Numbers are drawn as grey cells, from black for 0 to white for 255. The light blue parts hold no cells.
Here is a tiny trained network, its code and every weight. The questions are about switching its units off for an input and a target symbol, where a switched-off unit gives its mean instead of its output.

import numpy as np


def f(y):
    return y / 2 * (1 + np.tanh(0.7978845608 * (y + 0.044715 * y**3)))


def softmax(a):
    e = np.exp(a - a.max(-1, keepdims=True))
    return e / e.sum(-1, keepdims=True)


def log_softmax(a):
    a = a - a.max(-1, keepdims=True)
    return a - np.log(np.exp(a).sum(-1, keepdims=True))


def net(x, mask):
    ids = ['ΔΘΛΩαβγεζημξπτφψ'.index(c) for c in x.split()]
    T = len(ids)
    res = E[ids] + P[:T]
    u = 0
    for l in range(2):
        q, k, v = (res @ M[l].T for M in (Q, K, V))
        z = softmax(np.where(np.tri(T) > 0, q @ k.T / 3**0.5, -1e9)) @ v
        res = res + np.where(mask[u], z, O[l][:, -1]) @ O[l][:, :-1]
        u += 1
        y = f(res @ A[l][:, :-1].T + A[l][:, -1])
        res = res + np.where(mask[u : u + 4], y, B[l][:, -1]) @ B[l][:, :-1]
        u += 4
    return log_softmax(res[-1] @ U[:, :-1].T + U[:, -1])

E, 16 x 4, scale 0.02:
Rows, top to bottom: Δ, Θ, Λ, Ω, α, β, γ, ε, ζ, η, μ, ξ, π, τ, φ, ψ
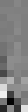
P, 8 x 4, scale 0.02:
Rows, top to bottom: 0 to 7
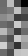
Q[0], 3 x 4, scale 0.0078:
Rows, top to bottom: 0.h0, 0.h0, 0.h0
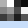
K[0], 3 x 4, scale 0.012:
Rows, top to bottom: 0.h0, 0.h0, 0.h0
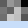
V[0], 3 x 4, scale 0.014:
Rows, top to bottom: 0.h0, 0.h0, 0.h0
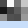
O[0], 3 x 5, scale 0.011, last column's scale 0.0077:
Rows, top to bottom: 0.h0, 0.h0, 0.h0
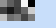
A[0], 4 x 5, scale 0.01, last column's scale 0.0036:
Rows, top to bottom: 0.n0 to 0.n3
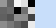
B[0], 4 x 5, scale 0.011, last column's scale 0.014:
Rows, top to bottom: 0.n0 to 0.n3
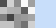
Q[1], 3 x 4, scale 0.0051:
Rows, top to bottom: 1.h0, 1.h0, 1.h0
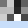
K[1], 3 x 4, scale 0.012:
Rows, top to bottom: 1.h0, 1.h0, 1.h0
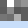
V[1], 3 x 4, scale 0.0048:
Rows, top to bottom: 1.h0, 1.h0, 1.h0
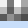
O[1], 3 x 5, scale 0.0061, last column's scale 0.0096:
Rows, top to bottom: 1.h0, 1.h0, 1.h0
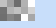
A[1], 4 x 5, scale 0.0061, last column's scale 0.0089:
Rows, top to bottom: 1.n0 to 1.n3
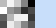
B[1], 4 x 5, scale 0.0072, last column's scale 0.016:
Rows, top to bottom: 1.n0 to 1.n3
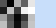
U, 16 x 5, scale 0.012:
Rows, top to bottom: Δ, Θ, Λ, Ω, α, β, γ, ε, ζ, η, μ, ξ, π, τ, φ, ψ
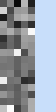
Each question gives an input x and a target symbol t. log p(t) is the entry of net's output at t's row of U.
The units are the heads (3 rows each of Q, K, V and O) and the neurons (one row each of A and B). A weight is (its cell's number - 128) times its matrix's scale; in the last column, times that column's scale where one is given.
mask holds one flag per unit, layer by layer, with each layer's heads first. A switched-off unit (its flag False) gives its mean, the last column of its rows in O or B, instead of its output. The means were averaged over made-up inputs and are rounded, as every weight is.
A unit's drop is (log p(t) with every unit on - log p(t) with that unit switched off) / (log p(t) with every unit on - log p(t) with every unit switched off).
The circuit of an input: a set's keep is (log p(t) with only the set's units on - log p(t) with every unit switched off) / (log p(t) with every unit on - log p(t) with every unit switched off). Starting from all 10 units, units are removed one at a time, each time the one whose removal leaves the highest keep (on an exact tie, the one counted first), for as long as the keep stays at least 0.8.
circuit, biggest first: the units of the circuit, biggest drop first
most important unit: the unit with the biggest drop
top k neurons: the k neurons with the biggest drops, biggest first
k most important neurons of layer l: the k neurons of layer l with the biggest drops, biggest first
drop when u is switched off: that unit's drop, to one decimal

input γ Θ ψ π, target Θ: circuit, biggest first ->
0.h0, 1.n1
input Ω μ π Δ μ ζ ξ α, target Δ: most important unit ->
0.n0
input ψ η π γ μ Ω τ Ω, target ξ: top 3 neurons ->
1.n0, 1.n3, 1.n2
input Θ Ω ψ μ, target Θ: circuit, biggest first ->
0.h0, 0.n1, 1.n1
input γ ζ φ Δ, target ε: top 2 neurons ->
1.n2, 1.n3
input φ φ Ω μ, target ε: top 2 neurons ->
1.n1, 0.n3
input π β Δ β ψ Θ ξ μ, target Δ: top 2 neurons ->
0.n0, 1.n2
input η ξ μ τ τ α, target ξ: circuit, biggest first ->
0.h0, 1.n3
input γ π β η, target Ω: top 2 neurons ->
1.n2, 1.n1
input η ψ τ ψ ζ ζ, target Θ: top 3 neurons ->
0.n1, 1.n1, 0.n2
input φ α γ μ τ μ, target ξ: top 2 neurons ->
1.n3, 1.n2
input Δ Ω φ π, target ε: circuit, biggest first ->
0.h0, 1.n2
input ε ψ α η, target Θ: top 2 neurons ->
0.n1, 1.n1
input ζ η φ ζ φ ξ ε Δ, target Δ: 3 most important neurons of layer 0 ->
0.n0, 0.n1, 0.n3
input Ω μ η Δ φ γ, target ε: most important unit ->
0.h0
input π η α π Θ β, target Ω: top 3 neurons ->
1.n2, 1.n1, 0.n0
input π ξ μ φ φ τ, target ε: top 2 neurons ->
1.n0, 1.n2
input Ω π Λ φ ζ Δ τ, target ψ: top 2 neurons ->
1.n1, 0.n1
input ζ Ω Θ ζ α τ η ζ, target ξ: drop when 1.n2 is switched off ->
0.2
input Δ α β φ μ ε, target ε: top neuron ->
1.n1
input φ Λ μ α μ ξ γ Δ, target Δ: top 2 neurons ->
0.n0, 1.n2
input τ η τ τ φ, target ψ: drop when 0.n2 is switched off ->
0.1
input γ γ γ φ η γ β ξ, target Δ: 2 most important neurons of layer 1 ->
1.n2, 1.n0
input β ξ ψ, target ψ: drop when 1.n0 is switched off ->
0.1
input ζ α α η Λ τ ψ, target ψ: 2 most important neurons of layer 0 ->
0.n1, 0.n2
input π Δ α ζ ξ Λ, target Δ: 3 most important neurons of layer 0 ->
0.n0, 0.n1, 0.n3
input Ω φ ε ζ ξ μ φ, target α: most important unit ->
0.n1
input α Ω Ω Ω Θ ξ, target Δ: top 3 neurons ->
0.n0, 1.n2, 0.n1
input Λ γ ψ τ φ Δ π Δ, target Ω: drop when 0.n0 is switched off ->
0.4
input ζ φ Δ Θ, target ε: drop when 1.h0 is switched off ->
0.0
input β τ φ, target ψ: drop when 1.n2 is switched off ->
-0.1
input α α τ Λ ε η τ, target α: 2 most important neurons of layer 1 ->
1.n1, 1.n0
